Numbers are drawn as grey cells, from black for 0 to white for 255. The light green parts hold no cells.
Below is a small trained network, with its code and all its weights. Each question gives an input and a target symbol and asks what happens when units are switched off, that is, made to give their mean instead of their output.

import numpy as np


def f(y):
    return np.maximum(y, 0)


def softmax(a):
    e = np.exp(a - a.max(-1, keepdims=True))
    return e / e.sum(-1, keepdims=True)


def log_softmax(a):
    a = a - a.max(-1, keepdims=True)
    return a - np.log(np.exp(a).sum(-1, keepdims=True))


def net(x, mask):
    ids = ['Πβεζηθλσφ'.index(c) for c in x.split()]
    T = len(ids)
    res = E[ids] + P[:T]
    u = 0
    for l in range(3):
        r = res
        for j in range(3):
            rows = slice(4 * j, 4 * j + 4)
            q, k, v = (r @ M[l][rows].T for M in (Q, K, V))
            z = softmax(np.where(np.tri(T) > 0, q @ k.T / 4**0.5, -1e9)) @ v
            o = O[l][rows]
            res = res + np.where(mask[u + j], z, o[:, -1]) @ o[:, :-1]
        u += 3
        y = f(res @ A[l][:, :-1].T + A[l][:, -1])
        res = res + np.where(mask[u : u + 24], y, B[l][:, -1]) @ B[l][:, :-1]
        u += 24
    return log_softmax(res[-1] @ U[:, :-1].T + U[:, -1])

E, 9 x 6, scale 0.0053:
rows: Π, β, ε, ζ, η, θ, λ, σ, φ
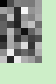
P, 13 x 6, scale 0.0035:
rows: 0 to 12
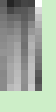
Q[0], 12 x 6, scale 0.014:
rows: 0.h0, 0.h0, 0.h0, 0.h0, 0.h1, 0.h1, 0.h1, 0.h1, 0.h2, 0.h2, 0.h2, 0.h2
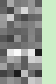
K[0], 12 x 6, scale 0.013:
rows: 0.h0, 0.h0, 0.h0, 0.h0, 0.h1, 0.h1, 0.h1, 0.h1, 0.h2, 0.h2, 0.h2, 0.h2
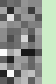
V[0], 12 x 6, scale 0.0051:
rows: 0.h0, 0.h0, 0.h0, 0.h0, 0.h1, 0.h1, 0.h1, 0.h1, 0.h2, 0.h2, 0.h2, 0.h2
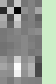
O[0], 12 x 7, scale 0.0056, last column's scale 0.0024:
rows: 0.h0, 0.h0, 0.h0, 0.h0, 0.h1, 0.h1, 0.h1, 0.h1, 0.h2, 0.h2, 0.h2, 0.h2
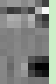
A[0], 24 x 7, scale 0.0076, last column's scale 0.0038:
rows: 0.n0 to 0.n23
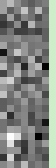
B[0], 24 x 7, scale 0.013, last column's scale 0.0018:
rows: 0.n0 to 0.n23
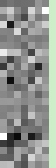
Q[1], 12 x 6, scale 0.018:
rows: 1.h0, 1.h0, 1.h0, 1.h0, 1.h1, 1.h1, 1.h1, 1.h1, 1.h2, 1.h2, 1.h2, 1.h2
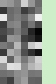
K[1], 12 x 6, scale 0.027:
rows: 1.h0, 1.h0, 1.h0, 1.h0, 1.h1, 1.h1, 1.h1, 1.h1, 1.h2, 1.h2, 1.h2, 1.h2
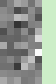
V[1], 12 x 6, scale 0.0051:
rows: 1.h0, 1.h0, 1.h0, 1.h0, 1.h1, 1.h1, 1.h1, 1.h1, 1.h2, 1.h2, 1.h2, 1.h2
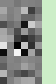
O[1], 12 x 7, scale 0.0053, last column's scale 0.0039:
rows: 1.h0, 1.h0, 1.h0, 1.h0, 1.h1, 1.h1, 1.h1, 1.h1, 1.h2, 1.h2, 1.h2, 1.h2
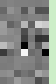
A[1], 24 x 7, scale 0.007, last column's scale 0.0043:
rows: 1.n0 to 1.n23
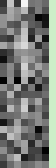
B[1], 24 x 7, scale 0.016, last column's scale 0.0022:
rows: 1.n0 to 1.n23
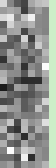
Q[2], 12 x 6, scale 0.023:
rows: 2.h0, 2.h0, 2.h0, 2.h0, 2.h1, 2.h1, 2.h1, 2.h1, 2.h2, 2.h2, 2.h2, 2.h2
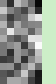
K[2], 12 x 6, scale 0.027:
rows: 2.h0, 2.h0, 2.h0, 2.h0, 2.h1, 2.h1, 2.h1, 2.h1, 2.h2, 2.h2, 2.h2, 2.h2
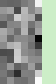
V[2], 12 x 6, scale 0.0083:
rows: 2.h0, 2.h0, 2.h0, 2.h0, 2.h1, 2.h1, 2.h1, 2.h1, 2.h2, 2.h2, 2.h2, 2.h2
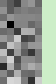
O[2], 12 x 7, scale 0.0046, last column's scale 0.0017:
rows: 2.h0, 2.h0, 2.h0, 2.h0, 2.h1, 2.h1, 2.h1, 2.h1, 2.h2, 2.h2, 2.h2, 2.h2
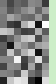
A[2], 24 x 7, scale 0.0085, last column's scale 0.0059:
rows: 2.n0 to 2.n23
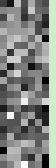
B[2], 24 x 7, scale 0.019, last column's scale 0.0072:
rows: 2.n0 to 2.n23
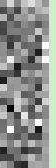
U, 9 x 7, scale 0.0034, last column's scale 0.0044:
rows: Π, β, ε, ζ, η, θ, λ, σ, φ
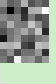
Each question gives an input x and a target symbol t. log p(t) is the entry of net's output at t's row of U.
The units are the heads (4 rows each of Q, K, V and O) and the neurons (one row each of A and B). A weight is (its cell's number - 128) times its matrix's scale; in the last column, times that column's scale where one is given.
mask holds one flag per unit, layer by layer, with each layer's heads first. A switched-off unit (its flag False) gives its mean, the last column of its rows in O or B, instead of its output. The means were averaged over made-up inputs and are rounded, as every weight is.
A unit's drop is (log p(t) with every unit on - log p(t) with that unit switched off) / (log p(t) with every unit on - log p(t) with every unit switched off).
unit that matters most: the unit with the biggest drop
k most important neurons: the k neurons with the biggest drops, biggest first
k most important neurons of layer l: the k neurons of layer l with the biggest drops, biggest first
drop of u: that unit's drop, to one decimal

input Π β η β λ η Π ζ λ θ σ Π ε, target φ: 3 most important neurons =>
[0.n7, 2.n14, 0.n3]
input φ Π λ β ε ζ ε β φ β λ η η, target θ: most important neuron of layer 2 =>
[2.n21]
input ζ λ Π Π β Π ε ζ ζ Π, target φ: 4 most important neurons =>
[0.n3, 2.n14, 0.n7, 2.n20]
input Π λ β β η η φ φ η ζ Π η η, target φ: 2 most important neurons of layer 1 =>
[1.n6, 1.n17]
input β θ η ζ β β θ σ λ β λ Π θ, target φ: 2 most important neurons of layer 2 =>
[2.n14, 2.n20]
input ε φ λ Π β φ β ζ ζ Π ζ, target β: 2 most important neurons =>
[0.n19, 2.n8]
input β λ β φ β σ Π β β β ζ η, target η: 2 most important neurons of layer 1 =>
[1.n5, 1.n17]
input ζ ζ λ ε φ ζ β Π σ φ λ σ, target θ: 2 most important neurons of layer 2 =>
[2.n21, 2.n14]
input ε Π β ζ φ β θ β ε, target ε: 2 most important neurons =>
[2.n18, 1.n11]
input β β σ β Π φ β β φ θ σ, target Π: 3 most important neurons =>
[1.n17, 0.n19, 2.n16]
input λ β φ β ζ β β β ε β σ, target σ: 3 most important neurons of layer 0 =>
[0.n11, 0.n1, 0.n20]
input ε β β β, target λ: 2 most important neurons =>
[2.n8, 0.n1]
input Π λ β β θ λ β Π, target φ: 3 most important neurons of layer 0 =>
[0.n3, 0.n7, 0.n1]
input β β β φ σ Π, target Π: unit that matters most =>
1.h1
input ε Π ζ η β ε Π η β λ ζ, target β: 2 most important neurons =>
[2.n8, 0.n8]
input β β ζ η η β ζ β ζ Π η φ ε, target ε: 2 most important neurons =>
[2.n18, 0.n3]
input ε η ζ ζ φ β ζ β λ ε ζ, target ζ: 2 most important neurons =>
[2.n0, 2.n18]
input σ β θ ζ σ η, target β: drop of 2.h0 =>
0.1
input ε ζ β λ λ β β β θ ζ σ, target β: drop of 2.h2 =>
0.2
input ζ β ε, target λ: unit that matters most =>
1.h1
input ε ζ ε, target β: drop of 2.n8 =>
0.3
